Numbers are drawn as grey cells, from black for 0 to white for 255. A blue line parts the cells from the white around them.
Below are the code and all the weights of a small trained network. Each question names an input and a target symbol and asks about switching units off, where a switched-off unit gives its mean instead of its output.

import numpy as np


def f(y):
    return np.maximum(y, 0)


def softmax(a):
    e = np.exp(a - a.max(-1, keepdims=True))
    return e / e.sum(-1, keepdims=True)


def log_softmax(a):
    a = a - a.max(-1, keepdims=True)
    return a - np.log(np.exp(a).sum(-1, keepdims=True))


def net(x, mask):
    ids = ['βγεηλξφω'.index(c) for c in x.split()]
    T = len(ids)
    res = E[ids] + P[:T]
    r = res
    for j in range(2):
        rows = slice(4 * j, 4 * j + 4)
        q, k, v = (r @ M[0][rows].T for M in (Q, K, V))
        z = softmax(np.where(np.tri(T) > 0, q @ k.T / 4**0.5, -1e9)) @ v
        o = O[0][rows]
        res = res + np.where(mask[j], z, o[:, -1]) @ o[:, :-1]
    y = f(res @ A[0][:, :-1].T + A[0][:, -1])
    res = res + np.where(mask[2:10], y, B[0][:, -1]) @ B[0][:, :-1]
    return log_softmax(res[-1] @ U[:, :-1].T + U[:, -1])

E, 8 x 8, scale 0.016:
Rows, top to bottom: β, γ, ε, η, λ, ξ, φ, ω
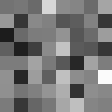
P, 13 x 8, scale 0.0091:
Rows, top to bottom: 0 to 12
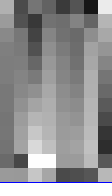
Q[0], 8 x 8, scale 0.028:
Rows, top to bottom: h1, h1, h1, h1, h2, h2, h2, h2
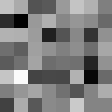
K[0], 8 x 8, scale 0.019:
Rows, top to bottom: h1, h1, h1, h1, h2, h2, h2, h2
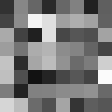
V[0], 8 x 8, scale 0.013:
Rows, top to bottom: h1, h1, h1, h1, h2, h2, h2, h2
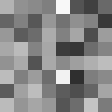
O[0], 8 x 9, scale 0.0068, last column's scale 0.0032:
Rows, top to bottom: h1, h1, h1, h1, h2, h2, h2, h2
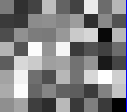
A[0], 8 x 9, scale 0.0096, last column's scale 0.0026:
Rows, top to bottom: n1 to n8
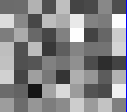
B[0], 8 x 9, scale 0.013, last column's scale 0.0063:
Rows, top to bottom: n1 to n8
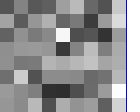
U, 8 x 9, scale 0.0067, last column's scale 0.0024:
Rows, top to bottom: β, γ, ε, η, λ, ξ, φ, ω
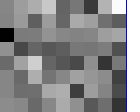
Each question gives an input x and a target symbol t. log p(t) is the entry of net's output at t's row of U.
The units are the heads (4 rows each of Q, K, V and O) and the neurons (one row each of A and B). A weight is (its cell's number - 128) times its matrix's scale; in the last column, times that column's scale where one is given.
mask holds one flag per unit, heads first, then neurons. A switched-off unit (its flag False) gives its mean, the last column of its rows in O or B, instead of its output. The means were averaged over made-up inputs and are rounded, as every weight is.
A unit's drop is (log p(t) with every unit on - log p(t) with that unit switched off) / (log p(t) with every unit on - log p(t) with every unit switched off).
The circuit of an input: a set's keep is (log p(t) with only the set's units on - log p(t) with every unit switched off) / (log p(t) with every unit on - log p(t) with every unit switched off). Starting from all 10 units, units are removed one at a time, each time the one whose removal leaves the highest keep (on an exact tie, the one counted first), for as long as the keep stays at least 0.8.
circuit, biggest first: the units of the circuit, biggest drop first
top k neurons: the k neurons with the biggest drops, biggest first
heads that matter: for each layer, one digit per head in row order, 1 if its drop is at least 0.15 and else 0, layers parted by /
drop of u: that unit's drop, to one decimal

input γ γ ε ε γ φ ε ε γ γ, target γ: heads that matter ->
01
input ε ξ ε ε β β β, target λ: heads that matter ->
11
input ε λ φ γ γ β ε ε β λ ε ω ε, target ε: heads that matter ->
10
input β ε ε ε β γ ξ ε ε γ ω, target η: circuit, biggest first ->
(h2)
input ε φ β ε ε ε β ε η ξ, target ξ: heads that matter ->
01
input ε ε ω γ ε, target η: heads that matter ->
01
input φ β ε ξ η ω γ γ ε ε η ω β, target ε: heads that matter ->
11
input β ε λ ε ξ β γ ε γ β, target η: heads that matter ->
01
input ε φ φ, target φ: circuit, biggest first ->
(h1, h2)
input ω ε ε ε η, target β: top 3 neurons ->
(n2, n1, n8)
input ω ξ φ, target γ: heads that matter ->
10
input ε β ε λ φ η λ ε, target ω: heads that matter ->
11
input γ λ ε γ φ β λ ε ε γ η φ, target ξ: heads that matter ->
01
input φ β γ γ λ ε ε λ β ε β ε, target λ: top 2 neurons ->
(n7, n5)
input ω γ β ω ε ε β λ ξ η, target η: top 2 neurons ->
(n7, n2)
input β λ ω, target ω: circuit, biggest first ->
(n3, h1)
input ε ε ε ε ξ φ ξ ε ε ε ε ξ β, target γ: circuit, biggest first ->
(h1)
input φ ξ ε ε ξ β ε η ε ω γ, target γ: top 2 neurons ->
(n6, n5)
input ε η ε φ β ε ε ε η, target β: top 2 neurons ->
(n2, n1)
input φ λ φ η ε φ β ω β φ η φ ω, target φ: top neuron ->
(n7)
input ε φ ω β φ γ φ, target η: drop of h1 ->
-0.1
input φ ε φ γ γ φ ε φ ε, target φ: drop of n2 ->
0.0
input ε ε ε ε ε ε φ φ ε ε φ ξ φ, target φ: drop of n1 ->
0.1
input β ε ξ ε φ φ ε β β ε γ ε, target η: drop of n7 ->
0.2
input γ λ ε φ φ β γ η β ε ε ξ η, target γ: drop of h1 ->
0.9
